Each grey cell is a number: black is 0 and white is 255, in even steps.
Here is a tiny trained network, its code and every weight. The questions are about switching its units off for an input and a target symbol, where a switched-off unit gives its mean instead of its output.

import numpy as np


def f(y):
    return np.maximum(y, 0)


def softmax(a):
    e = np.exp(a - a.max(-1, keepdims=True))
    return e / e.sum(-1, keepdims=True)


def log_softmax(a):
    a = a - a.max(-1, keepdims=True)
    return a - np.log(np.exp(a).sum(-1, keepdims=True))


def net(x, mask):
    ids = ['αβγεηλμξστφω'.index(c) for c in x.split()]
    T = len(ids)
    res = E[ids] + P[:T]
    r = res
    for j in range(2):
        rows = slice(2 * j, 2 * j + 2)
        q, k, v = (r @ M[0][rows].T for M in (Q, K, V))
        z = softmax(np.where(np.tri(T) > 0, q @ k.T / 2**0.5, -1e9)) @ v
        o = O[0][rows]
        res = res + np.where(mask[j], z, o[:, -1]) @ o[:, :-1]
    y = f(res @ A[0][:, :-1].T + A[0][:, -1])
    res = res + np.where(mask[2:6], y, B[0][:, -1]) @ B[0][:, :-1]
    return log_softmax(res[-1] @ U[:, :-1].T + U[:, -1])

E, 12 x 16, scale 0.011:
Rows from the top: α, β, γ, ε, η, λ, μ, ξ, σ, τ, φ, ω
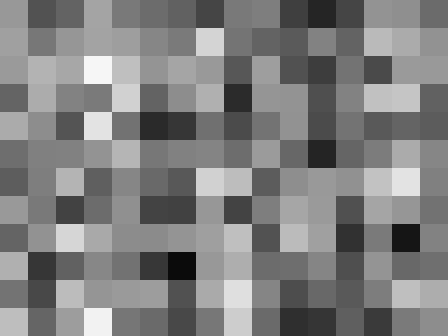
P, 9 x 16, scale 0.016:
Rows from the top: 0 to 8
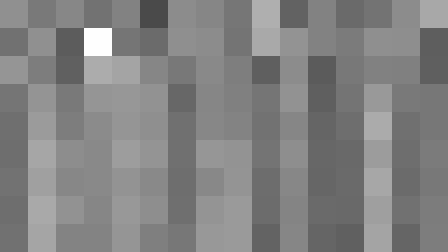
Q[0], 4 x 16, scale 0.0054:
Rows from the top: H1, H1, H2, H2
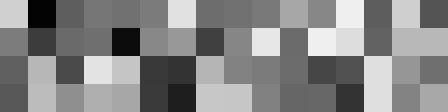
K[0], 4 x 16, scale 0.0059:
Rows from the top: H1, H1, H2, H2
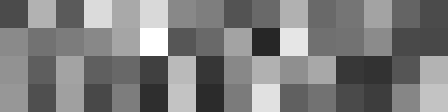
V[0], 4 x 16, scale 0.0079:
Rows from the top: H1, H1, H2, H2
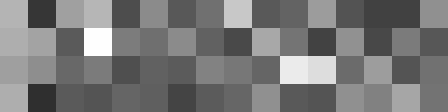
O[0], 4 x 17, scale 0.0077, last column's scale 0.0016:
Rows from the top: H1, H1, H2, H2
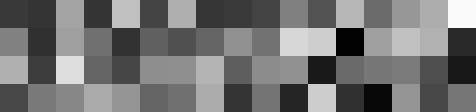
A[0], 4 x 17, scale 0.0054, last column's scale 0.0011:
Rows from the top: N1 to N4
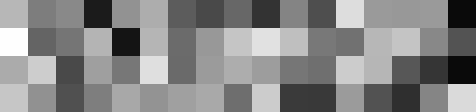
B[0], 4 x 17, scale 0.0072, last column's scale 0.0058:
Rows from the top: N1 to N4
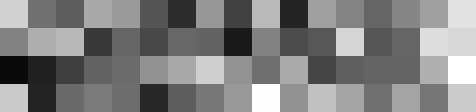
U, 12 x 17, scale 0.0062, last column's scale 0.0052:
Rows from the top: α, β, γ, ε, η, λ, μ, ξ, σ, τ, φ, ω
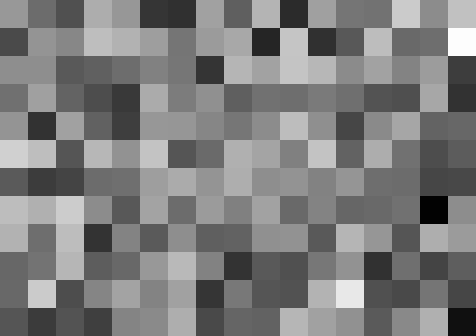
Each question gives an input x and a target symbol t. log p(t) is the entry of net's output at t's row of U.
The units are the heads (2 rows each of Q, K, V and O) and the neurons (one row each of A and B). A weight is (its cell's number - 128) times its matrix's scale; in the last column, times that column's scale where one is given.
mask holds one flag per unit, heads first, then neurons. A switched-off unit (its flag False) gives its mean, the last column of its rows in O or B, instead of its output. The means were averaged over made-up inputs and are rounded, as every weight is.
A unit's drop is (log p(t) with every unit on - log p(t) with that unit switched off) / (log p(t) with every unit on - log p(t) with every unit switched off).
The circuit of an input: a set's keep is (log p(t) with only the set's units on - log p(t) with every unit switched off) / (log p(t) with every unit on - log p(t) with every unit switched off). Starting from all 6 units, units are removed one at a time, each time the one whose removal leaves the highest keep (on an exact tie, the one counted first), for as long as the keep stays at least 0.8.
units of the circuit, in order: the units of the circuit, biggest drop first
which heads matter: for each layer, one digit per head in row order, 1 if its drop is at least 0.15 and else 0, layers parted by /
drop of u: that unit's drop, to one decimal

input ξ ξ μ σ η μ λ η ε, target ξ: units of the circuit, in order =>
H2; H1; N3
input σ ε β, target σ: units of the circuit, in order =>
N2; H2
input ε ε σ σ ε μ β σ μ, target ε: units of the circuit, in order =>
H1; N2; N3
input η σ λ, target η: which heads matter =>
10
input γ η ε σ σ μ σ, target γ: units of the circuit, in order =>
H1; H2
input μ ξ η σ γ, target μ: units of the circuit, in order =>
N3; H1; N4; N1
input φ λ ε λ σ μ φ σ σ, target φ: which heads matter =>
11
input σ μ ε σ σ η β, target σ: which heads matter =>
01
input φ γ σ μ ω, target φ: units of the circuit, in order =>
H2; H1
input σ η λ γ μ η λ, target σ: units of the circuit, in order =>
H2
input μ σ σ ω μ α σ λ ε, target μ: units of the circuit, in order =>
H1; N3; N4; N1
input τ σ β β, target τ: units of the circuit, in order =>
H2; H1
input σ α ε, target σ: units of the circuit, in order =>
H2; N2; H1
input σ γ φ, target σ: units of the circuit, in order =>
H2; N2
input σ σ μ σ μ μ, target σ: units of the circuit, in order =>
H2
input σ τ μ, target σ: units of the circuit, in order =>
H2; N2
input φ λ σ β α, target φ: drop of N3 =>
0.1
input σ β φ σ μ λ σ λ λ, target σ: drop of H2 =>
0.8
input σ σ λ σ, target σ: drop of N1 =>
0.3
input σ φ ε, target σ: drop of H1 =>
0.1
